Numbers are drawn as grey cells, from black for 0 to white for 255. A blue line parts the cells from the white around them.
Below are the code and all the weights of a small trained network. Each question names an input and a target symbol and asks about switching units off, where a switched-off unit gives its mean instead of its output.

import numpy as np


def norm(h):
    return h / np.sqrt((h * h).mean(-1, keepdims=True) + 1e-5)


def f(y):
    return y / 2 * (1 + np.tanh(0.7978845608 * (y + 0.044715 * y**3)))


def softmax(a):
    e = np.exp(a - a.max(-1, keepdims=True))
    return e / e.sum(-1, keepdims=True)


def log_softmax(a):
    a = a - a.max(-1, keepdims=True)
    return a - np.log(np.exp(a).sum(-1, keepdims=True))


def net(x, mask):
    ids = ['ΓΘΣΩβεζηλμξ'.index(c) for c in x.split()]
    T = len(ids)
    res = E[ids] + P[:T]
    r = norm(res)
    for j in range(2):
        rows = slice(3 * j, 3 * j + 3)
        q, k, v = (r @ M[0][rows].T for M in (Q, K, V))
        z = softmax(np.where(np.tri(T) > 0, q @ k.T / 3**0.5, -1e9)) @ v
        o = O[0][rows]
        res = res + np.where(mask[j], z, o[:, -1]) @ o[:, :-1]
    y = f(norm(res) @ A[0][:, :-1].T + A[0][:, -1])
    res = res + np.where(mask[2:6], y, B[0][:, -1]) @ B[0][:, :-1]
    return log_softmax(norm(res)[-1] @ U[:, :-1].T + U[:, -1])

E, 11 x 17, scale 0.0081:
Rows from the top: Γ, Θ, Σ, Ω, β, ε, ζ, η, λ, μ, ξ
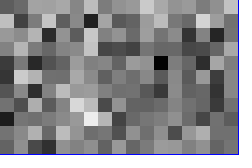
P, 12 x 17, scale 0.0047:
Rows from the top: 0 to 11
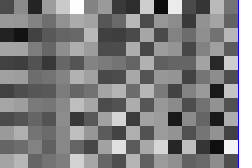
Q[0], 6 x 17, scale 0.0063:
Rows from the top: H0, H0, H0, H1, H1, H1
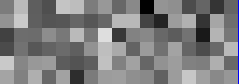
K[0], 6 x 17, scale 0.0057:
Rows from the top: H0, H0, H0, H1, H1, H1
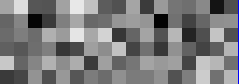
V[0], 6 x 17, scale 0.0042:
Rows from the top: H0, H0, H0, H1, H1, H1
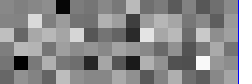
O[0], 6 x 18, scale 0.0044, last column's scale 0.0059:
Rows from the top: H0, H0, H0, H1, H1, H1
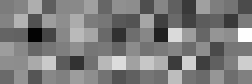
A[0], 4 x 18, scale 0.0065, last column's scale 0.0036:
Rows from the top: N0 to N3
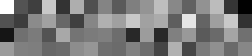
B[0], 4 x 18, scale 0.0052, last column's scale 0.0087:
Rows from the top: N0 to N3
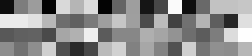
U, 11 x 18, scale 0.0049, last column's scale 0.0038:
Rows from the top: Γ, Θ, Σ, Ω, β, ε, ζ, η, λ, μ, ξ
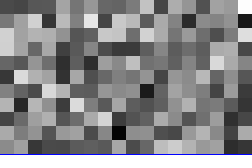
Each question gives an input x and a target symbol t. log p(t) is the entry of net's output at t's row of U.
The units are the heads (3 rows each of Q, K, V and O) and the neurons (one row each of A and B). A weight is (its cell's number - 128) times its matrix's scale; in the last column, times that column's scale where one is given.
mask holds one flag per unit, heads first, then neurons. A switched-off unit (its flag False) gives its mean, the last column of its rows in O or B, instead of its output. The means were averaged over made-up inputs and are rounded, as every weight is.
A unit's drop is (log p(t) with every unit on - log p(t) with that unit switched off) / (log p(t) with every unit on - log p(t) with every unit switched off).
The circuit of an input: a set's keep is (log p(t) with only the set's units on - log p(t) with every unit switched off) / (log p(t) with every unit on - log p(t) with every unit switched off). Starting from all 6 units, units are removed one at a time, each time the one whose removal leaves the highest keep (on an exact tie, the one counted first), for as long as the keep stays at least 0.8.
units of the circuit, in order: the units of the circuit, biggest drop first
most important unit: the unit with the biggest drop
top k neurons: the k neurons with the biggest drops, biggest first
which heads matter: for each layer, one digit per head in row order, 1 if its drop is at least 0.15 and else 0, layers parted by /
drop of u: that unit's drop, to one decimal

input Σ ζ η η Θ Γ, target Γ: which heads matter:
00
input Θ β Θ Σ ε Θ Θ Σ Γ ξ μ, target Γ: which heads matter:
11
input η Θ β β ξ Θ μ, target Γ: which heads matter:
10
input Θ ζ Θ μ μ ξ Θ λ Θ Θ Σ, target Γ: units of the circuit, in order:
(N1 H1)
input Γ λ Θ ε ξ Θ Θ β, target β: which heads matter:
11
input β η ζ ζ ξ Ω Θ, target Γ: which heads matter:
10
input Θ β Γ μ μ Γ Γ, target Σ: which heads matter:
00
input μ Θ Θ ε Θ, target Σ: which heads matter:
01
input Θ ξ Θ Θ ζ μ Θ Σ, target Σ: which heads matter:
00
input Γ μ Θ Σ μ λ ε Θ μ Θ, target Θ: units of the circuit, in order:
(N0 H1)
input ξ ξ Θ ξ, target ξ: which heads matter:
11
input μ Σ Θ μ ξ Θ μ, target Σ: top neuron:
(N0)
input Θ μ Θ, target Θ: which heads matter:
11
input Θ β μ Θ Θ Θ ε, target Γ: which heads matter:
00
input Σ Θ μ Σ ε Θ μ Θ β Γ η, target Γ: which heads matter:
01
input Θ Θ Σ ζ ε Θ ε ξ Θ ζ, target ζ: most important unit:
H0
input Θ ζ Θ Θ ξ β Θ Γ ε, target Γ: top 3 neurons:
(N1 N2 N0)
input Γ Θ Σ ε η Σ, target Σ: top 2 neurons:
(N0 N3)
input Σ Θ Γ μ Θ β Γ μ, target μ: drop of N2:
0.4
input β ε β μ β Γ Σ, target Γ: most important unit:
N1
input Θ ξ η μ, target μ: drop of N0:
0.3
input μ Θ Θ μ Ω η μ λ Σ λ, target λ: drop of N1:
0.2
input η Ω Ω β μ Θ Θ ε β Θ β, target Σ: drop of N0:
0.3
